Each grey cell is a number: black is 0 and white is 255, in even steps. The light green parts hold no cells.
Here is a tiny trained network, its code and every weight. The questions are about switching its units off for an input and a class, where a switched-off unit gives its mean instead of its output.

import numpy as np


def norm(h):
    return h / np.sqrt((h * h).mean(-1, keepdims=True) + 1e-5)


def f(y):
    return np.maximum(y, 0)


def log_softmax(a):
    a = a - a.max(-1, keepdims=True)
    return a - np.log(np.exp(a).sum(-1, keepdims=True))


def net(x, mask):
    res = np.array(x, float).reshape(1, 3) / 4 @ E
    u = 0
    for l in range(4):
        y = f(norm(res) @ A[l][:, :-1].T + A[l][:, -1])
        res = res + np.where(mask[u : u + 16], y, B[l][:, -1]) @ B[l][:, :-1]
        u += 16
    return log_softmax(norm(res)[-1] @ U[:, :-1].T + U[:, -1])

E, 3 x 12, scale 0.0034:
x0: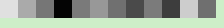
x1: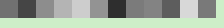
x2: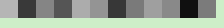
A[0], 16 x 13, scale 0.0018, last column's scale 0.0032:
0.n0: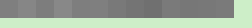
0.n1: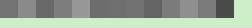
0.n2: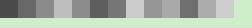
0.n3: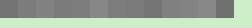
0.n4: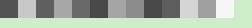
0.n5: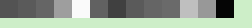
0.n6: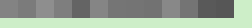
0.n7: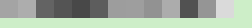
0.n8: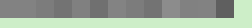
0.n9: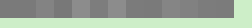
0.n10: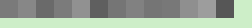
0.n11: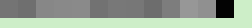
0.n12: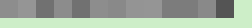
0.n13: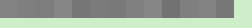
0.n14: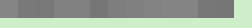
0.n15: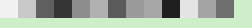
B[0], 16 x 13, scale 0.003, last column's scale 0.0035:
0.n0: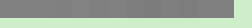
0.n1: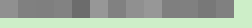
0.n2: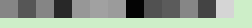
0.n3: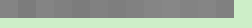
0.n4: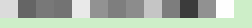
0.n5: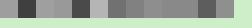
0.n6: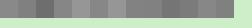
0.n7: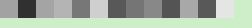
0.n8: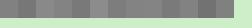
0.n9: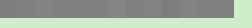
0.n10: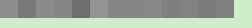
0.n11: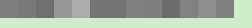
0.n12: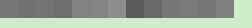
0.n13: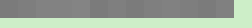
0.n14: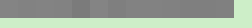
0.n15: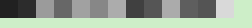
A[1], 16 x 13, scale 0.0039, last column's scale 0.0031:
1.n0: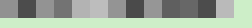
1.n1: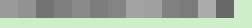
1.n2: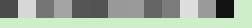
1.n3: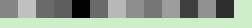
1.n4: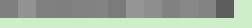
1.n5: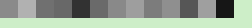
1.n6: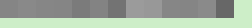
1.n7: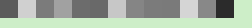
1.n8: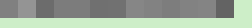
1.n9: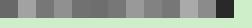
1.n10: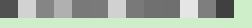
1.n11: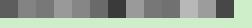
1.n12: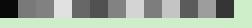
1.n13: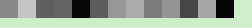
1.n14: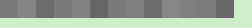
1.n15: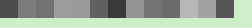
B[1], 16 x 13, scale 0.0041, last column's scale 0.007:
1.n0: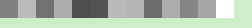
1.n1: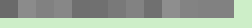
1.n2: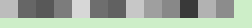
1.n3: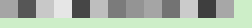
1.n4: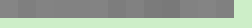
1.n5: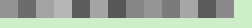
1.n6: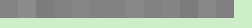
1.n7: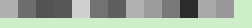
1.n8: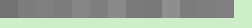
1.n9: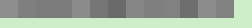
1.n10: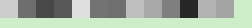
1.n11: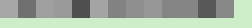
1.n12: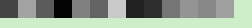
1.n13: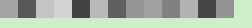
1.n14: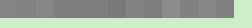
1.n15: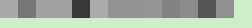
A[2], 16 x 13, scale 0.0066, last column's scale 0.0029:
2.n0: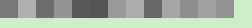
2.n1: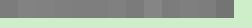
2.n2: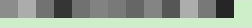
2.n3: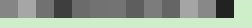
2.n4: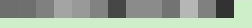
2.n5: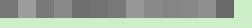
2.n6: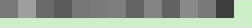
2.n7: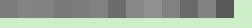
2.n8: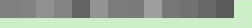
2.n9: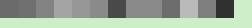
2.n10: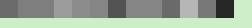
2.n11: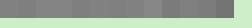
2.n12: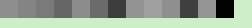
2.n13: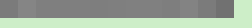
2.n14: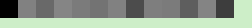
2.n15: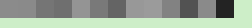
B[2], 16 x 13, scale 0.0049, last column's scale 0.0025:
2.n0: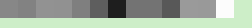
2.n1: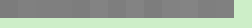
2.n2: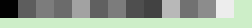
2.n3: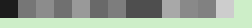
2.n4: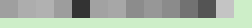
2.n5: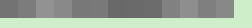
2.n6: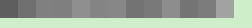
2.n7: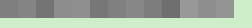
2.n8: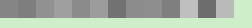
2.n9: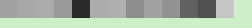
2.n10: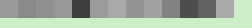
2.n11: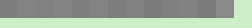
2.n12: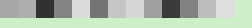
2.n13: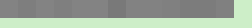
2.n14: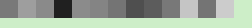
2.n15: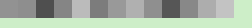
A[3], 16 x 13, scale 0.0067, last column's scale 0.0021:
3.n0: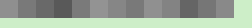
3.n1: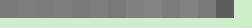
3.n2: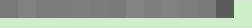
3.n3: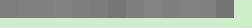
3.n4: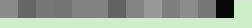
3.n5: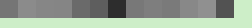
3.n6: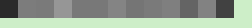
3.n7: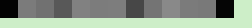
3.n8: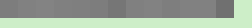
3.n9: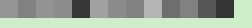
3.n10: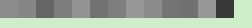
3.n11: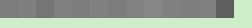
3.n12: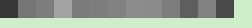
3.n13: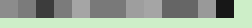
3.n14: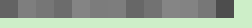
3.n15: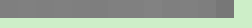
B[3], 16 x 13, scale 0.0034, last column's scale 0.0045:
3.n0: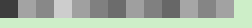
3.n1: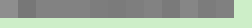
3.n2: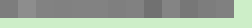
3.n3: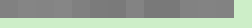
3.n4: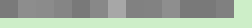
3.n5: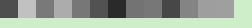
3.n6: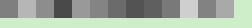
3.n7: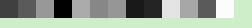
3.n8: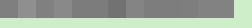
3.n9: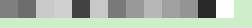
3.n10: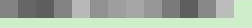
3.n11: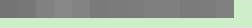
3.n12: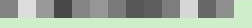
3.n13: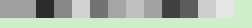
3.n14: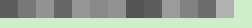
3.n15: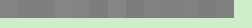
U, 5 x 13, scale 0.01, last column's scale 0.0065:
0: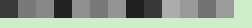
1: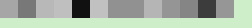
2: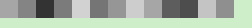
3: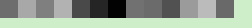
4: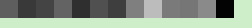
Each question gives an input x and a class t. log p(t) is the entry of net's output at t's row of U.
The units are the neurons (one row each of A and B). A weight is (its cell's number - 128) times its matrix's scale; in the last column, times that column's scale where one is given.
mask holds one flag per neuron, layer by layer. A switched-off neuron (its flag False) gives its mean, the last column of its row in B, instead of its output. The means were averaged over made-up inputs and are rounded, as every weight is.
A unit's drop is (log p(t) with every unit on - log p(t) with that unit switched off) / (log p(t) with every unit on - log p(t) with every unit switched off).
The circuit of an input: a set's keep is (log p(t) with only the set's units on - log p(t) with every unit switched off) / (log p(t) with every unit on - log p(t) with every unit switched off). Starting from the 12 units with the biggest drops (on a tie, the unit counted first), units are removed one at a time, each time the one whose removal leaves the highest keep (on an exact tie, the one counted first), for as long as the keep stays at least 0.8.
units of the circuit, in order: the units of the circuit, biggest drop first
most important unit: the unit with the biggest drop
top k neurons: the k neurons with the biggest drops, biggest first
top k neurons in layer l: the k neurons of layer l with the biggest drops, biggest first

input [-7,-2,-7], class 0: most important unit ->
1.n12
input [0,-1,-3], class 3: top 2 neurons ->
[0.n4 2.n0]
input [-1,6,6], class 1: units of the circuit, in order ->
[2.n4 2.n9]
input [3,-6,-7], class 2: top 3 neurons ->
[1.n10 1.n7 1.n2]
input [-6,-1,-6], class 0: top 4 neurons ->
[1.n12 0.n4 2.n14 2.n12]
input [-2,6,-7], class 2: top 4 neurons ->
[1.n10 0.n7 1.n7 1.n2]
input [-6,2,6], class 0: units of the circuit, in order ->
[0.n4 1.n12]
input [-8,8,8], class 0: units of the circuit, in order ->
[0.n4 1.n12 3.n12]
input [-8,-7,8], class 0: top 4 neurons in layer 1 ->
[1.n12 1.n10 1.n7 1.n2]
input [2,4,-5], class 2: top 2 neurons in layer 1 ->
[1.n10 1.n3]
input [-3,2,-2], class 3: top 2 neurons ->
[0.n2 2.n0]
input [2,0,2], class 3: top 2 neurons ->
[1.n0 2.n0]
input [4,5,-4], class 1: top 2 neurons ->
[1.n12 0.n2]
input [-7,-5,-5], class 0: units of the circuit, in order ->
[1.n12]
